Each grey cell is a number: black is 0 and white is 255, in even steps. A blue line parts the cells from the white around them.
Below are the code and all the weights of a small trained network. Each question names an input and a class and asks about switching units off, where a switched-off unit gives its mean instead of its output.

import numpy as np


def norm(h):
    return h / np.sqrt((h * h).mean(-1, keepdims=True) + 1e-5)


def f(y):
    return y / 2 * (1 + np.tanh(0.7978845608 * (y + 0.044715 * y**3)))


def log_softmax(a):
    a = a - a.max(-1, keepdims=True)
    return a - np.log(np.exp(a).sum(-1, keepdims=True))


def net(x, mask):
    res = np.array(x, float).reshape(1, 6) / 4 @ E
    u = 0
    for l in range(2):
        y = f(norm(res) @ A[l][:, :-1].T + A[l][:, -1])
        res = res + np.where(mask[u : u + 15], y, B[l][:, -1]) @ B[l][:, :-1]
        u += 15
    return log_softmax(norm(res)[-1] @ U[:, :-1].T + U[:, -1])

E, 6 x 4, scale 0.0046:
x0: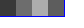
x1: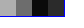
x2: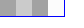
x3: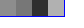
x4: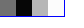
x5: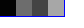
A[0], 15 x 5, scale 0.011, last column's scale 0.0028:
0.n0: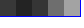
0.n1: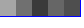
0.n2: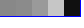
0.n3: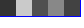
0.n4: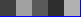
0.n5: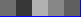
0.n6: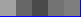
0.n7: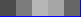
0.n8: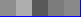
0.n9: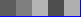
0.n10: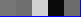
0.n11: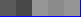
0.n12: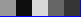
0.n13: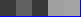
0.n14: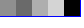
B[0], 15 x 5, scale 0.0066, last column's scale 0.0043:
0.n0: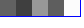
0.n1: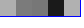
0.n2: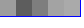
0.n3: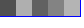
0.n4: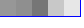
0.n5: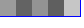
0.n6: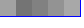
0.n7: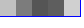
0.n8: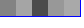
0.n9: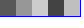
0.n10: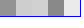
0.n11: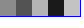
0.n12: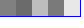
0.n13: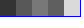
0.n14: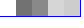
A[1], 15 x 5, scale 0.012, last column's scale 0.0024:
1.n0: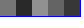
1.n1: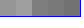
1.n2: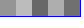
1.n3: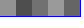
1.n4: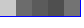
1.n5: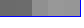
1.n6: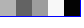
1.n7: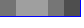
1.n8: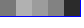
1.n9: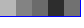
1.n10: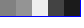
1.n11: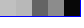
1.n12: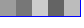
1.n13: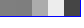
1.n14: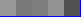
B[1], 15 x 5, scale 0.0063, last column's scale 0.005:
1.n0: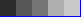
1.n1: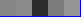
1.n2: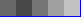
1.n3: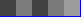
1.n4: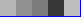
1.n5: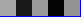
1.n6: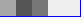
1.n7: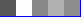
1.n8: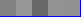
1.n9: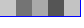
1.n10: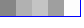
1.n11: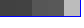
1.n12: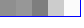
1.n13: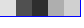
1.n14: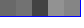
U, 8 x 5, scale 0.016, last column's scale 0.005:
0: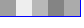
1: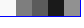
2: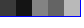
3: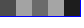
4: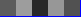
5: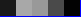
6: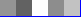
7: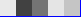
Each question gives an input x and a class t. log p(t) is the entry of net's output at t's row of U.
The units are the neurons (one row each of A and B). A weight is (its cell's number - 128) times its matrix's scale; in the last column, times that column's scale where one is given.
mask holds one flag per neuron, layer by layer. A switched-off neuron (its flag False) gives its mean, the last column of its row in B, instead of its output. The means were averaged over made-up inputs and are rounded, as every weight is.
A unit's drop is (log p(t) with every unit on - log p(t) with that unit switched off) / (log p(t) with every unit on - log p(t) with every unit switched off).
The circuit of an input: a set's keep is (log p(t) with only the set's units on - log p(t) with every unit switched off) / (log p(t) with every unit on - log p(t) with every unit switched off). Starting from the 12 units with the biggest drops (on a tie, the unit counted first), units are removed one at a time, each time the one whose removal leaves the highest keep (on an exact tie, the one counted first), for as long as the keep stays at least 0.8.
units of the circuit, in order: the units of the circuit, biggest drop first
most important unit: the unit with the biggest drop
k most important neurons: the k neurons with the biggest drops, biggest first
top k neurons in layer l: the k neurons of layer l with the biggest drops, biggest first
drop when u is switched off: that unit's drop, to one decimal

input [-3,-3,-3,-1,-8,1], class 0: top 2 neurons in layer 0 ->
(0.n10 0.n9)
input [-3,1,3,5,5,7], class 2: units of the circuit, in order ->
(0.n13 1.n12)
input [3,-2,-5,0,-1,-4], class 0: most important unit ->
0.n10
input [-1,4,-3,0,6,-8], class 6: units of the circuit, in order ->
(0.n12 1.n13)
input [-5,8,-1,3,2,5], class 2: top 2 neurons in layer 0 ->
(0.n0 0.n13)
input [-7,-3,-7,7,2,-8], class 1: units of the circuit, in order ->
(0.n1 1.n4)
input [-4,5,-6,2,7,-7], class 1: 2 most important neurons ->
(0.n1 1.n4)
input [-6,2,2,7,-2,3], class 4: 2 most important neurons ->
(0.n11 0.n7)
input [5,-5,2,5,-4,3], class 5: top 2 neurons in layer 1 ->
(1.n6 1.n13)
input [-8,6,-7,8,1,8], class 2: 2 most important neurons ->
(0.n0 0.n13)
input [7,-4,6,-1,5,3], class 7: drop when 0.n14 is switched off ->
0.1
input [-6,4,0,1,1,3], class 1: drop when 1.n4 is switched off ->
0.2
